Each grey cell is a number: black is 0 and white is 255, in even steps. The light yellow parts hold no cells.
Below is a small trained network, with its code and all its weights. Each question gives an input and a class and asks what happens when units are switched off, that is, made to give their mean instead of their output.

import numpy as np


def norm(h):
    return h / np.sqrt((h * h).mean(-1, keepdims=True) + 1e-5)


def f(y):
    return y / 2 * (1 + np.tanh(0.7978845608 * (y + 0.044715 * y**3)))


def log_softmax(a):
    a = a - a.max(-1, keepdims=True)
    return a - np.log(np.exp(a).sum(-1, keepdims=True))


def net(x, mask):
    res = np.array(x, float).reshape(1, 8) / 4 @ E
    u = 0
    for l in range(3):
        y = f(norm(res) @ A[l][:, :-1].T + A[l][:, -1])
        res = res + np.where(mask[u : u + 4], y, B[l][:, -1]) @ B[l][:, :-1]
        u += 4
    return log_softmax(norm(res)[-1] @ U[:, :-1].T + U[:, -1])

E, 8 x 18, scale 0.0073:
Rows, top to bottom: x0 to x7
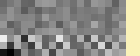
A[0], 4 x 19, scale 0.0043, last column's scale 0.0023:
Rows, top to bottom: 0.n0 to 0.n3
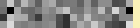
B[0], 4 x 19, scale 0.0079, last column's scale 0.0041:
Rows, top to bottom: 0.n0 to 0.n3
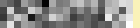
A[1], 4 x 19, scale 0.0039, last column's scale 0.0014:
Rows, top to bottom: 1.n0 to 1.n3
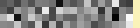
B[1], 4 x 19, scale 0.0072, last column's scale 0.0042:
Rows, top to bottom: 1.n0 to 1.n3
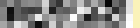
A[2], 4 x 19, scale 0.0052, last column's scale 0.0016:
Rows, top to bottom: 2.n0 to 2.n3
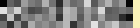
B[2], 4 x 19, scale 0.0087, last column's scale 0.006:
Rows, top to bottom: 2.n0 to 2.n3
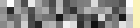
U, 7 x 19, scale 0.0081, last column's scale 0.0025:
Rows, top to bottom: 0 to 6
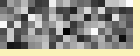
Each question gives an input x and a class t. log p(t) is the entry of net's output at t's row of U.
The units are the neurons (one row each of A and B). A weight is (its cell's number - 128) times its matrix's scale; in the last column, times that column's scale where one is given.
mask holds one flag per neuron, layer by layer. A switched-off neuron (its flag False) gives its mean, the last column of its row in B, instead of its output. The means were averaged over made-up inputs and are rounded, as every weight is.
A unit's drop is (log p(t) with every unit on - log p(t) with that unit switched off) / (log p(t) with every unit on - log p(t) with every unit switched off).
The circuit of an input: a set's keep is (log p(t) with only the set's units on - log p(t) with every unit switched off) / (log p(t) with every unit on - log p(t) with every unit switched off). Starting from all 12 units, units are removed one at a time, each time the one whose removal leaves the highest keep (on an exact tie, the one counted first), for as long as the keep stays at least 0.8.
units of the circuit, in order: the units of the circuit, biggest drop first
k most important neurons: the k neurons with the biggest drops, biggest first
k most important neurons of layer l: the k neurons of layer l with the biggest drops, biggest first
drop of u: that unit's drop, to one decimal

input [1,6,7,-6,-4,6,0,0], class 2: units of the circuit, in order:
2.n1
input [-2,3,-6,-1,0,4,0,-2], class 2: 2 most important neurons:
1.n2, 0.n2
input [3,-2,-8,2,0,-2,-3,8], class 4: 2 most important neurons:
2.n0, 1.n2
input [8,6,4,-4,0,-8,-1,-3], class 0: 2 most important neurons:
0.n2, 0.n0
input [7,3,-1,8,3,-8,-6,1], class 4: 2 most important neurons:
2.n0, 2.n3
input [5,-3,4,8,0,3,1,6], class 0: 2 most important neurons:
2.n3, 0.n1
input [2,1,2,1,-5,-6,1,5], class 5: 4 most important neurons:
2.n2, 1.n0, 2.n1, 0.n1
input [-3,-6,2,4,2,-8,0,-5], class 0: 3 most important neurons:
0.n2, 0.n0, 1.n1
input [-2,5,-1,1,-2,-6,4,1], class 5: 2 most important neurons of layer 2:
2.n0, 2.n2
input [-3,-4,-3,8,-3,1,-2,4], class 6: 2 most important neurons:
1.n1, 0.n2
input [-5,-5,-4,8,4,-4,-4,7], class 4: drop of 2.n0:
0.4
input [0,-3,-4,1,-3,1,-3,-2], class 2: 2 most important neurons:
1.n2, 2.n3
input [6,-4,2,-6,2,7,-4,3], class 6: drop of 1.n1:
0.1
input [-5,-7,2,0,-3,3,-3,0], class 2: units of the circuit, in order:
1.n2
